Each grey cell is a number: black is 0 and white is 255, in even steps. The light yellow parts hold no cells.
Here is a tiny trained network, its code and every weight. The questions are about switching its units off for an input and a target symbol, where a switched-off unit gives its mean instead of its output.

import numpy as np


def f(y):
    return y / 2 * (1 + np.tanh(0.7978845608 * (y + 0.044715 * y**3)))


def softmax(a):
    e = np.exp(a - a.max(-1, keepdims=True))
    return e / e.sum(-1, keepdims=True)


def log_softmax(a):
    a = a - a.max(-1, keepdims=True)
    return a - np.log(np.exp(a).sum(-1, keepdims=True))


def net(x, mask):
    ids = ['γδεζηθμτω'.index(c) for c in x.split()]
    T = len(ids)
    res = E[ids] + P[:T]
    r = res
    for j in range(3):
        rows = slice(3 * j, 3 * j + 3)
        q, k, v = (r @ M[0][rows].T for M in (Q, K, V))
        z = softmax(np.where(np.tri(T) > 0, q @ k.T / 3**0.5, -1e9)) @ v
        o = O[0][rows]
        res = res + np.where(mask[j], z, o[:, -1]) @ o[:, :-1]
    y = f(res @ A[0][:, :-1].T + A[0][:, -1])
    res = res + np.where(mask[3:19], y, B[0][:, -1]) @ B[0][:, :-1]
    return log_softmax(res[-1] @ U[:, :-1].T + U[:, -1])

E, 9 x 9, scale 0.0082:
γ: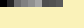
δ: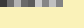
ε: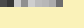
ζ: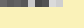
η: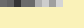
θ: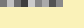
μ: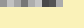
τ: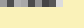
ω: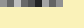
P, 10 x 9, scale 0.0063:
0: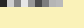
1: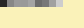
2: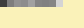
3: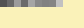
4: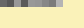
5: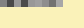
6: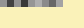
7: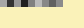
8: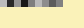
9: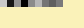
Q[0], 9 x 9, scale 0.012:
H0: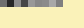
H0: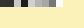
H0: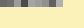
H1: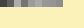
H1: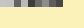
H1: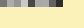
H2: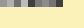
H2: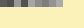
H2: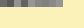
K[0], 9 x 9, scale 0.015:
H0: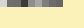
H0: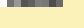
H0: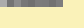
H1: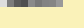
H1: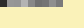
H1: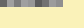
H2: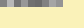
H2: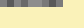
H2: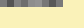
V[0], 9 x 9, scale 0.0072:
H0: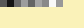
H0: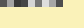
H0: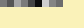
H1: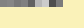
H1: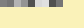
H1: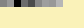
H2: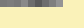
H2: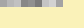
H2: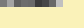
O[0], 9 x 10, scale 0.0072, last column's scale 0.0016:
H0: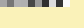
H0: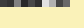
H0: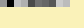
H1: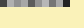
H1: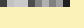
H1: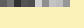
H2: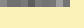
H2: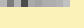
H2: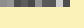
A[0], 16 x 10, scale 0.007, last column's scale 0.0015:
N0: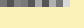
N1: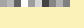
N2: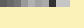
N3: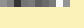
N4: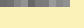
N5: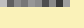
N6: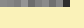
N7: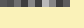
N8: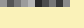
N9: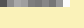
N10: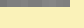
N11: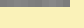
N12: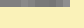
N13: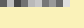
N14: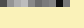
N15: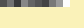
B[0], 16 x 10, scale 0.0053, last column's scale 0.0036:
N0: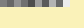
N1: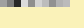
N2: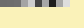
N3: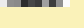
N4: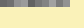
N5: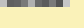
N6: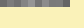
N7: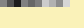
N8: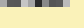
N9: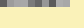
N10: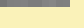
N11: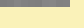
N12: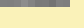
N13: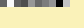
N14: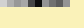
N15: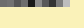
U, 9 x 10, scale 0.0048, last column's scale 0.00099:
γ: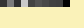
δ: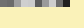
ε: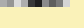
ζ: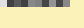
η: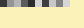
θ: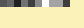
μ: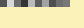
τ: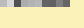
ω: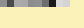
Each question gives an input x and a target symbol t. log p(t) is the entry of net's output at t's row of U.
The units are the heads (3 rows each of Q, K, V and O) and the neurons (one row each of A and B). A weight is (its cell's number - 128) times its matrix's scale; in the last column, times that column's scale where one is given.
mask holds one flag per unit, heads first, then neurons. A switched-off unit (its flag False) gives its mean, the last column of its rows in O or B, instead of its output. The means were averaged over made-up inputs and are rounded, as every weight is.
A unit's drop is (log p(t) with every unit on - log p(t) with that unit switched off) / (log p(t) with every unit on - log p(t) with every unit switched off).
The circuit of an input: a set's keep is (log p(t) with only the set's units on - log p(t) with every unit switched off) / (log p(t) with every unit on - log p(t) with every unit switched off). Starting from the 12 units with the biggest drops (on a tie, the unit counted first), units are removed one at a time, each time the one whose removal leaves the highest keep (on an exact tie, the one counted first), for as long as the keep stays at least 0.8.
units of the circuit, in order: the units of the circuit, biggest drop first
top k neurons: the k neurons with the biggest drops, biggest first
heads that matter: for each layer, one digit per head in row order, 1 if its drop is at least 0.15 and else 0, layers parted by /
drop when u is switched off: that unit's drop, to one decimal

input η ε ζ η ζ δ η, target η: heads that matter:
110
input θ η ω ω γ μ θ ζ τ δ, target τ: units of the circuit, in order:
(H0; N1)
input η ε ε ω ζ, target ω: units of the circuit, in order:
(H0; N13)
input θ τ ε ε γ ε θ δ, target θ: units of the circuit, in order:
(H0; N7)
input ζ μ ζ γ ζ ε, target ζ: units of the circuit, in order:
(H1; H0; N5)
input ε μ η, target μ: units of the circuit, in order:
(H0; N13)
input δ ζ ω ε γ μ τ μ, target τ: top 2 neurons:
(N1; N13)
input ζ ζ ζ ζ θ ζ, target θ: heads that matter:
100
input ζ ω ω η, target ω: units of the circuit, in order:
(H0; N2; N13)
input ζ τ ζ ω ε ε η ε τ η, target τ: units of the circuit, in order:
(H0; N1)
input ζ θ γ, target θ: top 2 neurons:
(N7; N5)
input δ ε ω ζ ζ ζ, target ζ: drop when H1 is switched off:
0.8
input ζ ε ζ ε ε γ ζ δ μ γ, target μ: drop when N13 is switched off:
0.2
